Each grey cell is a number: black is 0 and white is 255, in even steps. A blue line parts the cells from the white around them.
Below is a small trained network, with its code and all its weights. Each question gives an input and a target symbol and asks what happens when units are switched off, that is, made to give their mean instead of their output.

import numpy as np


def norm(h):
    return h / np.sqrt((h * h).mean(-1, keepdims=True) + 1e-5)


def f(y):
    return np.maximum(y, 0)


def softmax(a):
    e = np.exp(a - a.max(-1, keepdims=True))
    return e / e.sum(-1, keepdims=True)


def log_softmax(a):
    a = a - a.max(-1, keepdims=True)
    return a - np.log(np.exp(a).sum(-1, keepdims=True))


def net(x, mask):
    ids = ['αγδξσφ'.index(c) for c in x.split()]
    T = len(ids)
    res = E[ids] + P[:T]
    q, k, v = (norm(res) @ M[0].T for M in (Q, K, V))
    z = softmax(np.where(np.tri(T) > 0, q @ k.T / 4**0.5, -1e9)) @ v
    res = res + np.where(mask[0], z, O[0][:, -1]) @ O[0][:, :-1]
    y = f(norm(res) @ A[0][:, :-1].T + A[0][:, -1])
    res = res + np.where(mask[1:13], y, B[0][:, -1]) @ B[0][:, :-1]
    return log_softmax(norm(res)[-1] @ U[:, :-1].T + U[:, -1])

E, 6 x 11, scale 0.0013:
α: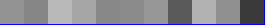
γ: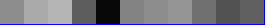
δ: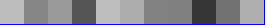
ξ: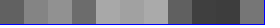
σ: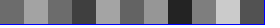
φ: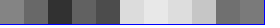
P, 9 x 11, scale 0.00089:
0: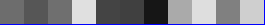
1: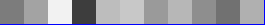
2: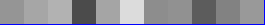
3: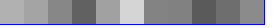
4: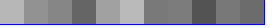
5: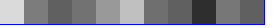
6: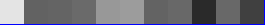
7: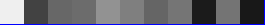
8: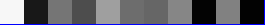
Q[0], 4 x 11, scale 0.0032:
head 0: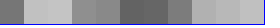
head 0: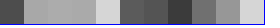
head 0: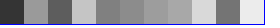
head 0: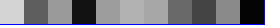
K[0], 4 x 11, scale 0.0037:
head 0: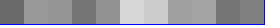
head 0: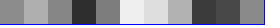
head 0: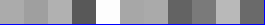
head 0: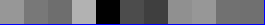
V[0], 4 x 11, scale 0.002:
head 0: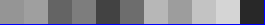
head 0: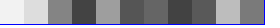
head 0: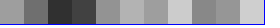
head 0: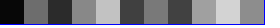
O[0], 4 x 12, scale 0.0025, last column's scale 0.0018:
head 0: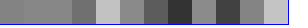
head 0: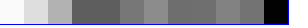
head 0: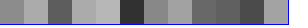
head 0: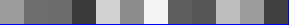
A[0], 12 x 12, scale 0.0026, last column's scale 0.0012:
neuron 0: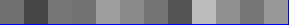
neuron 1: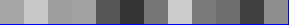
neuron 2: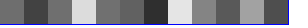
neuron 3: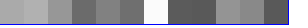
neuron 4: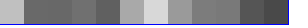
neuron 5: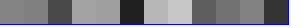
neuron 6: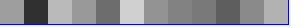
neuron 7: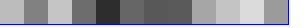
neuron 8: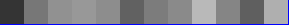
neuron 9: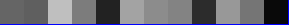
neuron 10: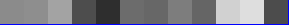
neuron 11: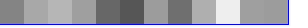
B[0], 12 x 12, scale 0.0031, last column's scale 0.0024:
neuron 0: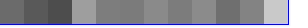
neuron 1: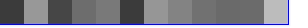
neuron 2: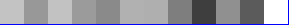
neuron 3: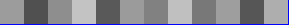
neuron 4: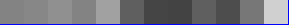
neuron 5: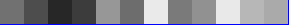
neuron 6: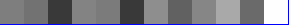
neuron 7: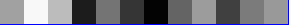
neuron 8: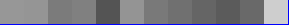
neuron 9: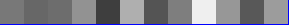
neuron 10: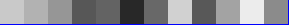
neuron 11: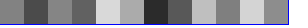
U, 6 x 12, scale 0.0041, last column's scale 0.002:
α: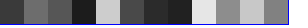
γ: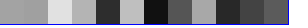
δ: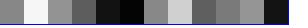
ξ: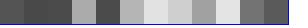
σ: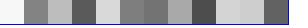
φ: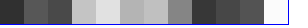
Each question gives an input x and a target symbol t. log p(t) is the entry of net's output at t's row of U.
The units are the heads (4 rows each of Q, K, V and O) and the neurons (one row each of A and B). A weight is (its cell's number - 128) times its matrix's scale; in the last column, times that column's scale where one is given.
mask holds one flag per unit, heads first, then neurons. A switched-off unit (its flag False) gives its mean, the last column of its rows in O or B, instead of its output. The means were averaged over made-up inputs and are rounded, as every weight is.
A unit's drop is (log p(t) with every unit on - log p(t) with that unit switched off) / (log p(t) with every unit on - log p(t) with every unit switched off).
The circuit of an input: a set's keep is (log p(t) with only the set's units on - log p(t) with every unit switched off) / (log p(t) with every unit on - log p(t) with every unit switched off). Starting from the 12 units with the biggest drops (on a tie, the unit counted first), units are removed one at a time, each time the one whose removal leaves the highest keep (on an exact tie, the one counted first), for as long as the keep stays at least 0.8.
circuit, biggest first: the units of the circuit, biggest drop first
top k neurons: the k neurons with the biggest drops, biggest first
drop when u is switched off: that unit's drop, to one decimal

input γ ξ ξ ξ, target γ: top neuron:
(neuron 5)
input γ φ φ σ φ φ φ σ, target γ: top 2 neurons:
(neuron 6; neuron 5)
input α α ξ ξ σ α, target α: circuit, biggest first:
(head 0; neuron 2)
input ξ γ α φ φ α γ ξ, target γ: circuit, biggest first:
(head 0; neuron 9)
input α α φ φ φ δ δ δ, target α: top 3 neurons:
(neuron 2; neuron 6; neuron 3)
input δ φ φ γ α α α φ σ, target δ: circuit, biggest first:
(head 0; neuron 1)
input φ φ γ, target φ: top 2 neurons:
(neuron 1; neuron 7)
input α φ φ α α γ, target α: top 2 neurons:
(neuron 2; neuron 6)
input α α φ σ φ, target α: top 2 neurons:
(neuron 2; neuron 4)
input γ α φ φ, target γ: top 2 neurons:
(neuron 5; neuron 1)
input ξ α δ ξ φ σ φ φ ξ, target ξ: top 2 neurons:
(neuron 9; neuron 5)
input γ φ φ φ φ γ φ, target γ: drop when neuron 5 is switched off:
0.2
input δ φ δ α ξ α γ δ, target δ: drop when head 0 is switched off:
1.1
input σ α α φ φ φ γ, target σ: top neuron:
(neuron 10)
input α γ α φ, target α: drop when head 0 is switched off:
0.4
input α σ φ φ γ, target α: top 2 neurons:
(neuron 2; neuron 6)
